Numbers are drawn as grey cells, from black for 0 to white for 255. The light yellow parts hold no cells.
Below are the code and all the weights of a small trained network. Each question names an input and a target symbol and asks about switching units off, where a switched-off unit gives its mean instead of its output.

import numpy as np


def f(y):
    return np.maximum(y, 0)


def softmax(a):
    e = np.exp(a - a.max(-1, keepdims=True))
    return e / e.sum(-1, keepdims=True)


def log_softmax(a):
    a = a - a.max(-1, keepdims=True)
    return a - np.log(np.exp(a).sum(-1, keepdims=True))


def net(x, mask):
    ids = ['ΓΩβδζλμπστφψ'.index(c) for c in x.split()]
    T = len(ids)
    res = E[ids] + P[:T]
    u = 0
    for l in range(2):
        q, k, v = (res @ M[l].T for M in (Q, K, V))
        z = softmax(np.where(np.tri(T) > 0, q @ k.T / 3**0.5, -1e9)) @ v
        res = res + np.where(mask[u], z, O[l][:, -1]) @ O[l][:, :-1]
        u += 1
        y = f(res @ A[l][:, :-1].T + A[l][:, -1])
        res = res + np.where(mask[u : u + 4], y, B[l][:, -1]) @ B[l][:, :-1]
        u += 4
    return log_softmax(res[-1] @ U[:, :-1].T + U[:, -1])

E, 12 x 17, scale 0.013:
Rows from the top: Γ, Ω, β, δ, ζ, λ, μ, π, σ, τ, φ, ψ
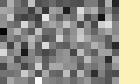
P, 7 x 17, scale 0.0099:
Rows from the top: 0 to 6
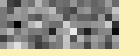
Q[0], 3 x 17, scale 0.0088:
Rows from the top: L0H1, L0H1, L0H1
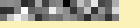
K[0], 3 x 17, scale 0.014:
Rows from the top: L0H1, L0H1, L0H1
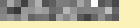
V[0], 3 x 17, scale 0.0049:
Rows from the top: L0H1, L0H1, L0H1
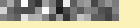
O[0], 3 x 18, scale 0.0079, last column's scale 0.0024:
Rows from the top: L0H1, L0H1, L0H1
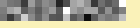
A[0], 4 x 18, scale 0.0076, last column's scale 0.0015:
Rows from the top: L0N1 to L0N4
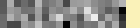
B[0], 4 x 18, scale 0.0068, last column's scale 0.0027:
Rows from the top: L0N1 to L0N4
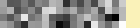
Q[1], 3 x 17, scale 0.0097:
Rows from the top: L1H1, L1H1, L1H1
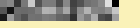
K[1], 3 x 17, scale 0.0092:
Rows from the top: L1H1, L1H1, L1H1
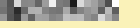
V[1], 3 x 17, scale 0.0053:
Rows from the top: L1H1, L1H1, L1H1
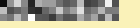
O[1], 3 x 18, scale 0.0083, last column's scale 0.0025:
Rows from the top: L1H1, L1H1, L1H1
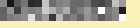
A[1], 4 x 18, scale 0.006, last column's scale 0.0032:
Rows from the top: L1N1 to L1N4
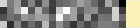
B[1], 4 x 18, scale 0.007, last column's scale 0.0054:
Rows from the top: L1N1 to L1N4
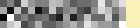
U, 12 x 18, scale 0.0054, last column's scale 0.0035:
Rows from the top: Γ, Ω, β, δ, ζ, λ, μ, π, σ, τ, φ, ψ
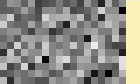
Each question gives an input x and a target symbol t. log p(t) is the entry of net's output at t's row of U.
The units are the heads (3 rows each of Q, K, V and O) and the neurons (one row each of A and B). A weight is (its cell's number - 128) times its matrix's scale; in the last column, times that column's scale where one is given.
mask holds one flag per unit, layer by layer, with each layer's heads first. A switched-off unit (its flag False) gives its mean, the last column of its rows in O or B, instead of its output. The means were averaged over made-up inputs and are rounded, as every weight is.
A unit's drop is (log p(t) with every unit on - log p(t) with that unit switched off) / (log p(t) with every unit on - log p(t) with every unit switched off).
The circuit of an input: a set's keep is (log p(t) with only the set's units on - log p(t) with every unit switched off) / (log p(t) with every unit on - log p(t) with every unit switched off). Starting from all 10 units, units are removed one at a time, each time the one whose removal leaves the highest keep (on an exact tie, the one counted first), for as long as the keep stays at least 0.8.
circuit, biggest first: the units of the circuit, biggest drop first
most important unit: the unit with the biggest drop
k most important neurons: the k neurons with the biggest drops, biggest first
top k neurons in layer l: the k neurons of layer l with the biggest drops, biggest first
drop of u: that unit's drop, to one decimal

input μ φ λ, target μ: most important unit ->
L0H1
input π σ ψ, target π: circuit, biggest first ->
(L1H1, L1N3)
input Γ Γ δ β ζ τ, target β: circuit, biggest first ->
(L0H1, L0N2)
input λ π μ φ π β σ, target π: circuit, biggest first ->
(L1H1, L0H1, L1N3)
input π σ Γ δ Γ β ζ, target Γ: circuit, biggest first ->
(L1H1, L1N3, L0H1, L0N1)
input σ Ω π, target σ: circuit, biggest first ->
(L1N4, L0H1)
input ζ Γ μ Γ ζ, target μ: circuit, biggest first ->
(L0H1, L0N3, L1N2)
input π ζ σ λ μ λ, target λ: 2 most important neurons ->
(L0N4, L1N4)
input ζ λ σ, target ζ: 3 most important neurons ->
(L1N4, L0N4, L1N3)
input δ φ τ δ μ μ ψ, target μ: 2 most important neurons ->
(L0N3, L1N2)
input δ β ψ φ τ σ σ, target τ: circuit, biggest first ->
(L0H1, L0N3, L1H1)
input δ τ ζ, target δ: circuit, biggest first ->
(L0H1, L0N1, L0N4)
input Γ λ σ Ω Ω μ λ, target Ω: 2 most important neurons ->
(L1N2, L1N3)
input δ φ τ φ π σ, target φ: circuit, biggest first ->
(L0H1)
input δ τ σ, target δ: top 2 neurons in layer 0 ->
(L0N1, L0N4)
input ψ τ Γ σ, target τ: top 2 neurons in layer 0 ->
(L0N3, L0N1)
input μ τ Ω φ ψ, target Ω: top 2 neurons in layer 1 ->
(L1N2, L1N3)
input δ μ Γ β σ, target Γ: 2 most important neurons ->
(L1N3, L0N4)
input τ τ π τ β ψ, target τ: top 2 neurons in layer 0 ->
(L0N3, L0N1)
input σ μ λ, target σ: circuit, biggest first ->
(L1H1)
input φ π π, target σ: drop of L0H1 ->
0.1
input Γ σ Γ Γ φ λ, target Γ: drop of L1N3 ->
0.3
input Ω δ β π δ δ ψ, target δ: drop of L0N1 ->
0.2
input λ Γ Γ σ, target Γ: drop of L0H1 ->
0.1
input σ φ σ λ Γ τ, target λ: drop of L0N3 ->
0.0
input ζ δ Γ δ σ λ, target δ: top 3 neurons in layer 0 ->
(L0N1, L0N4, L0N2)
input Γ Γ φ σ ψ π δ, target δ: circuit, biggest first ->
(L0H1)
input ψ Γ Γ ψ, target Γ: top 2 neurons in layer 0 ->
(L0N1, L0N4)
